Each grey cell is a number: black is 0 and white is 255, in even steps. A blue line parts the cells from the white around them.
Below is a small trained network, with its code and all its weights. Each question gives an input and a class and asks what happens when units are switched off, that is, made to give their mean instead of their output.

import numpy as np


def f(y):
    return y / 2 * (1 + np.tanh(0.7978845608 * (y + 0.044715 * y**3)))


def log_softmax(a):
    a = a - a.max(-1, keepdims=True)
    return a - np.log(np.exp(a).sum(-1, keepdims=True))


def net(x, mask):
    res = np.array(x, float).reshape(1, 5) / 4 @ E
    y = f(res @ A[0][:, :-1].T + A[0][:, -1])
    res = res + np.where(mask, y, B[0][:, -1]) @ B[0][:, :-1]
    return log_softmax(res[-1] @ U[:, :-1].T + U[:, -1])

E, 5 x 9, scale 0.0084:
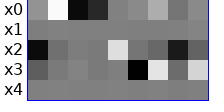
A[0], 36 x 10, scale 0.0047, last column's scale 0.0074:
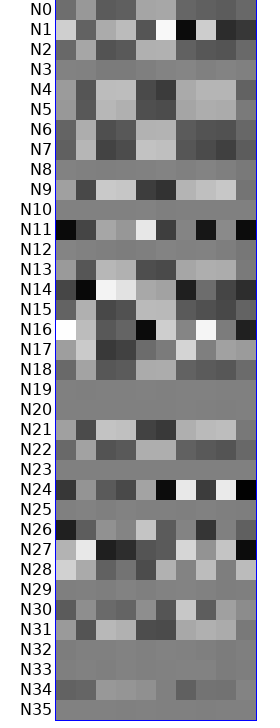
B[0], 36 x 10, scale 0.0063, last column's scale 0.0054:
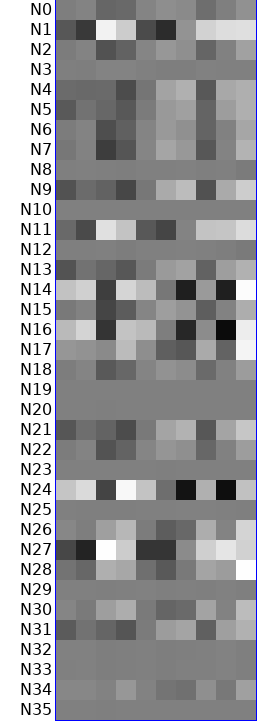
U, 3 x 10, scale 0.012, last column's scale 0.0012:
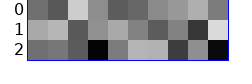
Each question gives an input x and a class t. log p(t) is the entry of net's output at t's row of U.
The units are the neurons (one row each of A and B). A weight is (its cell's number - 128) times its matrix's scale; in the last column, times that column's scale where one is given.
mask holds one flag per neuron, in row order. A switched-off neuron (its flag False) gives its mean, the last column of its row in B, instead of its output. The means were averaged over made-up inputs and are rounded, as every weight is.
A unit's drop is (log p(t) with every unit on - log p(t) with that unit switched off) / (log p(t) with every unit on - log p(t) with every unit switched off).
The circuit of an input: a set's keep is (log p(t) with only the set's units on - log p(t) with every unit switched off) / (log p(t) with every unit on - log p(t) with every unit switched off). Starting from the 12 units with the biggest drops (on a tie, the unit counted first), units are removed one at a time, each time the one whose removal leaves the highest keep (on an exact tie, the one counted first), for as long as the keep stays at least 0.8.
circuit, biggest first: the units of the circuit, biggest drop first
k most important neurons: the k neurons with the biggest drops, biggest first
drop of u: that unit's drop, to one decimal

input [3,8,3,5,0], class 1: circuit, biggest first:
[N24]
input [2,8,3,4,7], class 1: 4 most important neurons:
[N24, N1, N27, N28]
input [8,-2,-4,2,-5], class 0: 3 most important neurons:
[N27, N14, N28]
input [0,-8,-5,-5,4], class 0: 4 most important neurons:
[N1, N14, N28, N24]
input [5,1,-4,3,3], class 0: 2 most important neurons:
[N27, N14]
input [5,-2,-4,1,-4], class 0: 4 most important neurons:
[N27, N14, N24, N28]
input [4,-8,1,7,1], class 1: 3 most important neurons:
[N24, N1, N11]
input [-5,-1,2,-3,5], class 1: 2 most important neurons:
[N14, N27]
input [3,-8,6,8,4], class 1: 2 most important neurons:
[N24, N1]
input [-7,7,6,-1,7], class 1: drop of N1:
0.2
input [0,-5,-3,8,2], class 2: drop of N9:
0.2
